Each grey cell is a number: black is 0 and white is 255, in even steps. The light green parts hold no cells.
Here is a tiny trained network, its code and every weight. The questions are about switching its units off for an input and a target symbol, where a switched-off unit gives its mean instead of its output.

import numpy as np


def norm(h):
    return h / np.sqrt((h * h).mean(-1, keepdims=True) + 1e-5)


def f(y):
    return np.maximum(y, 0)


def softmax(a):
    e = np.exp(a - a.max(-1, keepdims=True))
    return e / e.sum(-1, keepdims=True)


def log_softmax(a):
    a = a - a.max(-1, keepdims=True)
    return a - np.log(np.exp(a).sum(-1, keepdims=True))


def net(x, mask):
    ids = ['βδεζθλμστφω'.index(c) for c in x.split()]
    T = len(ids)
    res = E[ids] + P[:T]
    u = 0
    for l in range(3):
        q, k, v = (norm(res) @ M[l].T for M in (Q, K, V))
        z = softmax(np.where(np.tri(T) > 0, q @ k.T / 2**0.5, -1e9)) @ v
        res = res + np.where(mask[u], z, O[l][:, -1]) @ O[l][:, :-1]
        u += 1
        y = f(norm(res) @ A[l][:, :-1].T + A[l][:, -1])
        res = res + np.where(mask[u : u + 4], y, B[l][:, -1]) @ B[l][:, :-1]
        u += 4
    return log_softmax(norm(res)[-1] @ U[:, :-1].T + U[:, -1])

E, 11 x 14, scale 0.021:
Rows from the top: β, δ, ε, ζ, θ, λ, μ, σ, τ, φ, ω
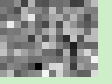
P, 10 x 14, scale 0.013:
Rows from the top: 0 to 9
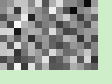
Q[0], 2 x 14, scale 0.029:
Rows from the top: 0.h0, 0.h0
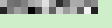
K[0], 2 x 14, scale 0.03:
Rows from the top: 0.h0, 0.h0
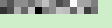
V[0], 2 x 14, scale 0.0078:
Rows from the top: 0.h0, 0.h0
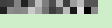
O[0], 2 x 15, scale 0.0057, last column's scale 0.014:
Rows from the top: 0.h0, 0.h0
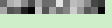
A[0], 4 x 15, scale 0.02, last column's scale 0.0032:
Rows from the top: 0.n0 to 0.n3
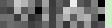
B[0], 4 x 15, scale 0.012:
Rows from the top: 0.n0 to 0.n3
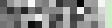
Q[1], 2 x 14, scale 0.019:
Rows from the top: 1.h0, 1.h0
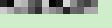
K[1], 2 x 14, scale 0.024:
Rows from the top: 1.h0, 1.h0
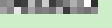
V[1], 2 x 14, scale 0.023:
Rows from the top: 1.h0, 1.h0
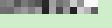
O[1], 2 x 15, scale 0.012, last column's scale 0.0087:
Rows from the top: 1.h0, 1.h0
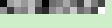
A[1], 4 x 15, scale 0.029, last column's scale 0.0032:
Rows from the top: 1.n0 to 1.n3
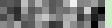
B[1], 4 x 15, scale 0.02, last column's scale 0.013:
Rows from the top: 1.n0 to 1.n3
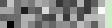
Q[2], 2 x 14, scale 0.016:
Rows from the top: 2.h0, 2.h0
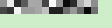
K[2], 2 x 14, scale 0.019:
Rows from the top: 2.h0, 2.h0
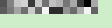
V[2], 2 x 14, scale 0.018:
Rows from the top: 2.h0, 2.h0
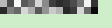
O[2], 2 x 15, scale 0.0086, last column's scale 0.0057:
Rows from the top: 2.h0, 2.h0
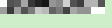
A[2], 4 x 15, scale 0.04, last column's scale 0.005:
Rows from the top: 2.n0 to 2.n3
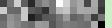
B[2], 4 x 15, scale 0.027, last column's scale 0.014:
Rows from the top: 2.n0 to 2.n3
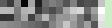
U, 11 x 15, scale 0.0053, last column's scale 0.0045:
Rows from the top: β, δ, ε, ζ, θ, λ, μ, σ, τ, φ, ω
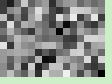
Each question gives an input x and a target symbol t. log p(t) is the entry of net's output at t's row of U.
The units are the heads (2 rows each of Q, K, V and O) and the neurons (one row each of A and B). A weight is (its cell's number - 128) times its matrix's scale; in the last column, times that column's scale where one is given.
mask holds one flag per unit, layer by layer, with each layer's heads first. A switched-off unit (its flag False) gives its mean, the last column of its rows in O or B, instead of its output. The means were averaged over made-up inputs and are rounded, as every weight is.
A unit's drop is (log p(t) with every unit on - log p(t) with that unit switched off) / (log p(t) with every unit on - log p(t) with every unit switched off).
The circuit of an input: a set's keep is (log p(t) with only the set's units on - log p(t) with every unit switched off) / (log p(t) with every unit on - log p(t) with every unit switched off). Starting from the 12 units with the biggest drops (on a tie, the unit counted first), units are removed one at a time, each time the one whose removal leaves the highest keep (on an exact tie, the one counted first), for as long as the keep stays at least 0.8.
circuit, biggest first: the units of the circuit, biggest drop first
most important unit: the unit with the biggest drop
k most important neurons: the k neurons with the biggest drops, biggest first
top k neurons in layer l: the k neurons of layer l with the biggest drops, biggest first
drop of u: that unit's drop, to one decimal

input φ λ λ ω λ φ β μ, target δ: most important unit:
2.h0
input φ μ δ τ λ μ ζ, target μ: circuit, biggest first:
[1.h0 2.n1]
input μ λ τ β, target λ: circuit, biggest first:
[2.n1 2.n0 2.n2]
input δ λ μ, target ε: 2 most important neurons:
[0.n2 1.n2]
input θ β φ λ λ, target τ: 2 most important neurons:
[2.n3 1.n0]
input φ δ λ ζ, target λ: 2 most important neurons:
[0.n3 2.n1]
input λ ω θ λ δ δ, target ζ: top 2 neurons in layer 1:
[1.n0 1.n2]
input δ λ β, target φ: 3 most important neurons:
[1.n1 2.n0 0.n1]
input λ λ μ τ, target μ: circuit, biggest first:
[1.h0 2.n1]
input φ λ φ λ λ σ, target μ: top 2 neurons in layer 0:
[0.n2 0.n0]
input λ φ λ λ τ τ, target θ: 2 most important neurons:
[1.n0 0.n2]
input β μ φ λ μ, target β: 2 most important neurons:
[0.n1 2.n2]
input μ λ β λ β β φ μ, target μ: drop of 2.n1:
0.1
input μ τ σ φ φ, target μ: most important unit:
1.h0
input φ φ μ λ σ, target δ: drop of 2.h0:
0.8
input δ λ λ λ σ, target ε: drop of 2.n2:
-0.1
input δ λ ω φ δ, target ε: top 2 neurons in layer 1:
[1.n0 1.n1]
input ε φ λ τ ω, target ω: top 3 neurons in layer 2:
[2.n3 2.n1 2.n2]
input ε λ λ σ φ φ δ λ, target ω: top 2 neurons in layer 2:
[2.n3 2.n1]
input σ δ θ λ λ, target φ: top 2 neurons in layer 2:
[2.n1 2.n2]
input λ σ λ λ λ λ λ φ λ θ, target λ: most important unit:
0.n0
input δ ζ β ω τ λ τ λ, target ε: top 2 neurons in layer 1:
[1.n0 1.n1]
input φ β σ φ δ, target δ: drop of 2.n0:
0.1
